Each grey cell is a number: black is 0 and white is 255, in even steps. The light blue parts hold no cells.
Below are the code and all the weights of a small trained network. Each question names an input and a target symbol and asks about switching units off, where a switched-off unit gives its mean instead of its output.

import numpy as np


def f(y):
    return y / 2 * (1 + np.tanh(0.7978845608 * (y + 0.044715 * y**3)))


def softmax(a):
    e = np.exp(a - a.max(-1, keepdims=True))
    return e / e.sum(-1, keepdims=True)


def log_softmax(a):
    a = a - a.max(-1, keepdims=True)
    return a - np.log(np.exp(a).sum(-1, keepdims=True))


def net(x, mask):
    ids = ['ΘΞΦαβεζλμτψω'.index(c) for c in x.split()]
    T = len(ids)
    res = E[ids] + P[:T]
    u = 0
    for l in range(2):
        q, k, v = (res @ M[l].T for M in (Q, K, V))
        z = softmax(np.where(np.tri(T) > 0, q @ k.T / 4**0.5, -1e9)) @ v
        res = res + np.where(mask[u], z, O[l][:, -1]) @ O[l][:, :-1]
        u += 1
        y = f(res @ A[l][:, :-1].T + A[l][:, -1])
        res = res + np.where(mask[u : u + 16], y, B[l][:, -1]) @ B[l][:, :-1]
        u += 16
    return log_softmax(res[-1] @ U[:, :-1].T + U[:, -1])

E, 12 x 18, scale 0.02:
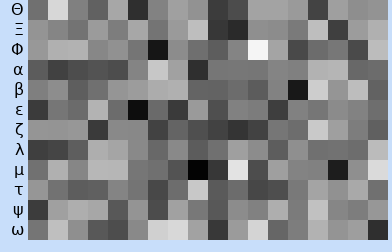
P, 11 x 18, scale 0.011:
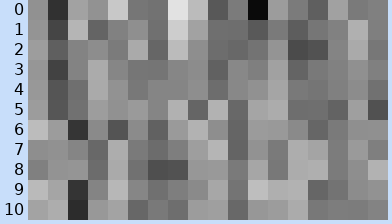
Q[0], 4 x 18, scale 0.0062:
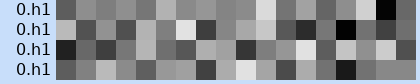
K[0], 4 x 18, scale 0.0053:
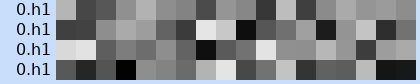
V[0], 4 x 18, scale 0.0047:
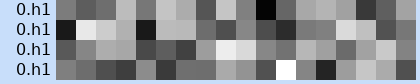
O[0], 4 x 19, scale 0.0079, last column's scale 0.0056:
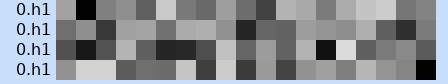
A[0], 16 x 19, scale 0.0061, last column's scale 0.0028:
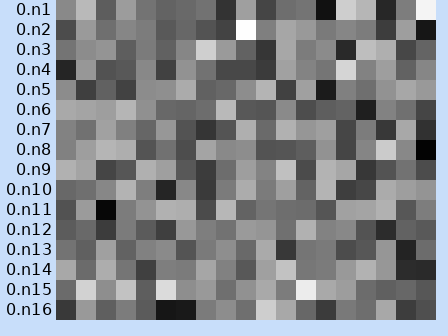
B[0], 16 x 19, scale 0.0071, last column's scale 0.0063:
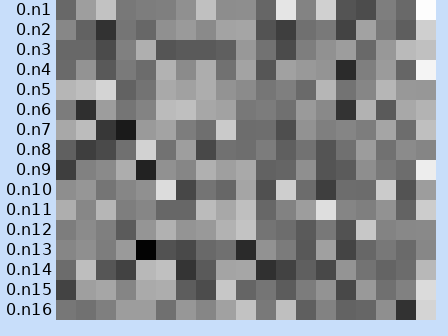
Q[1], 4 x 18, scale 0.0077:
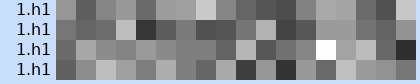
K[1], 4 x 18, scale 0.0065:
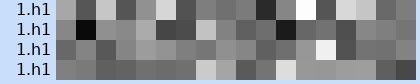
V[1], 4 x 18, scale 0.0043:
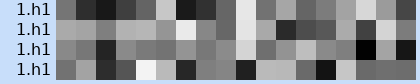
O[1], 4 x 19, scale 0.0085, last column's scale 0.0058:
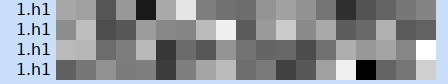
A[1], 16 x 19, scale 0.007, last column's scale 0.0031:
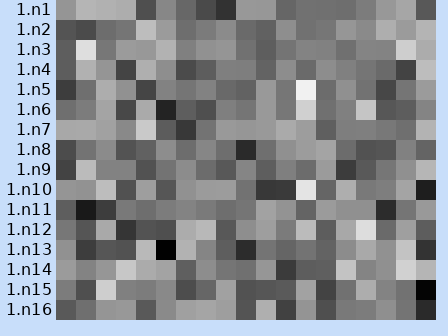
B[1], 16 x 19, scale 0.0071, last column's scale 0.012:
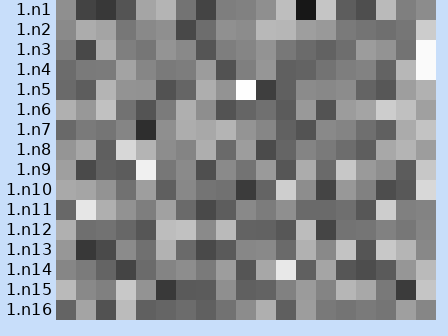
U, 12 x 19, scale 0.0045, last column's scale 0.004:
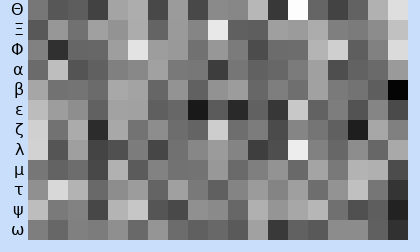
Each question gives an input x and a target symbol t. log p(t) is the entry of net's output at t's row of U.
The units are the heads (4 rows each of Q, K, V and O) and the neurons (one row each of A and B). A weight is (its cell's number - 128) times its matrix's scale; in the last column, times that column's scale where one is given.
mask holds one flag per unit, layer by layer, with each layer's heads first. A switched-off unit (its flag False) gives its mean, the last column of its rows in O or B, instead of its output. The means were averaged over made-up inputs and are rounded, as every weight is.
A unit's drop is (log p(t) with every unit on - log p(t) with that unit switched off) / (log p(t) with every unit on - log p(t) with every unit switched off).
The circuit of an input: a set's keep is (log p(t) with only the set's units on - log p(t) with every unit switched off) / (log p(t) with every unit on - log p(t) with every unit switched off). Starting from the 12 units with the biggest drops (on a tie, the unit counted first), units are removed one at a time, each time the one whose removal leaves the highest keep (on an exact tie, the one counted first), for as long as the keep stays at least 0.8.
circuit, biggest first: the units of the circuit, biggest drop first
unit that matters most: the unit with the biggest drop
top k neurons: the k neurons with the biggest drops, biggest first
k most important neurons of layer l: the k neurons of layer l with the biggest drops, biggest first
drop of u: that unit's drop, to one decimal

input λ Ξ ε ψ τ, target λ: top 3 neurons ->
(0.n11 0.n13 1.n10)
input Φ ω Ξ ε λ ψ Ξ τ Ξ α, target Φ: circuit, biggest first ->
(1.h1 0.h1)
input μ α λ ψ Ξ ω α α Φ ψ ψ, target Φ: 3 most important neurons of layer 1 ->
(1.n9 1.n3 1.n2)
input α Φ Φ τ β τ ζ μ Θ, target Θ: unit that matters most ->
1.h1
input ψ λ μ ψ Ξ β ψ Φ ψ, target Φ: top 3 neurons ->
(0.n15 1.n9 0.n2)
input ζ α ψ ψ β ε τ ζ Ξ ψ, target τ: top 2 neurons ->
(0.n11 0.n1)
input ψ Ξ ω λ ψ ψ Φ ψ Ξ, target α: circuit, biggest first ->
(0.h1 0.n14 1.h1)
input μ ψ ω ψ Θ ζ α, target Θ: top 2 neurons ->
(0.n1 1.n15)
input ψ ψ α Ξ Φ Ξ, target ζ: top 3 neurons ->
(1.n5 1.n14 1.n10)
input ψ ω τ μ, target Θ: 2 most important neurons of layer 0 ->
(0.n4 0.n16)
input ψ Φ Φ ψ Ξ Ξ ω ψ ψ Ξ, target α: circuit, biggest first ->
(0.n14 0.h1 1.h1)
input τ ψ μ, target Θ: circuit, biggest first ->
(1.n14 1.n1)
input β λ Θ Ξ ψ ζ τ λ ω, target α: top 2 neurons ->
(0.n14 0.n1)
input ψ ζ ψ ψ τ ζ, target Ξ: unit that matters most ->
0.n15
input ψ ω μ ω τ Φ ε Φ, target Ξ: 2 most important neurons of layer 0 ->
(0.n9 0.n2)
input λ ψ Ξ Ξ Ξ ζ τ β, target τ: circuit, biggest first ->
(1.h1 0.n5 0.h1 0.n11)
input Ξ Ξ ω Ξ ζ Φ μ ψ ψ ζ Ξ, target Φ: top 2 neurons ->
(0.n9 1.n9)
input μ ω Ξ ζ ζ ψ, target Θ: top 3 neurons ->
(0.n5 0.n1 1.n15)
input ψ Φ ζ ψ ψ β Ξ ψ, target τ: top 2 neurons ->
(0.n1 0.n11)
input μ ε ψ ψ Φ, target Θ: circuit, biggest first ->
(0.h1)
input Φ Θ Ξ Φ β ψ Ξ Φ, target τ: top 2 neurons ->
(0.n5 1.n6)
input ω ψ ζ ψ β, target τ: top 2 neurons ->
(0.n5 0.n1)
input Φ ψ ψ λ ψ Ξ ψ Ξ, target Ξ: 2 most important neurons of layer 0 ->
(0.n4 0.n14)
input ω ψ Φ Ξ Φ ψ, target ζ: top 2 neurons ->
(1.n5 1.n14)
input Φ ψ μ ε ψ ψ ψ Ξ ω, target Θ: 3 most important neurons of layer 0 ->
(0.n5 0.n3 0.n4)
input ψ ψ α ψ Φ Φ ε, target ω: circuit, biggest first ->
(1.h1 0.n16)
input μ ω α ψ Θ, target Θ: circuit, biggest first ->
(0.h1)
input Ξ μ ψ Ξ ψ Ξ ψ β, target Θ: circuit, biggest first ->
(0.h1 0.n1)
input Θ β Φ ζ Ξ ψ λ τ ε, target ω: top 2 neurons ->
(0.n16 0.n10)
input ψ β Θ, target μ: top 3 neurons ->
(1.n13 0.n3 1.n6)
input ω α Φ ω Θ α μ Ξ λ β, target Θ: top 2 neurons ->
(0.n1 1.n15)
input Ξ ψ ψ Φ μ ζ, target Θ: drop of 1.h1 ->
0.4
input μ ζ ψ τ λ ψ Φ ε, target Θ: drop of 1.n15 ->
0.2
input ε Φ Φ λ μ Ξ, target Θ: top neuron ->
(1.n15)
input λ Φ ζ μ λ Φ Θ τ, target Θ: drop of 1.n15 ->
0.2
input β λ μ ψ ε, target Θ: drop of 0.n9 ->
-0.1
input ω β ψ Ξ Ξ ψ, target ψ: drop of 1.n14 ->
0.2
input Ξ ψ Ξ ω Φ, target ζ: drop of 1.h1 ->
0.8
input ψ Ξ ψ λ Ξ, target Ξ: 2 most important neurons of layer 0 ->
(0.n14 0.n7)
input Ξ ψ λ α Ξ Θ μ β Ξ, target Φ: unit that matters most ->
0.n9
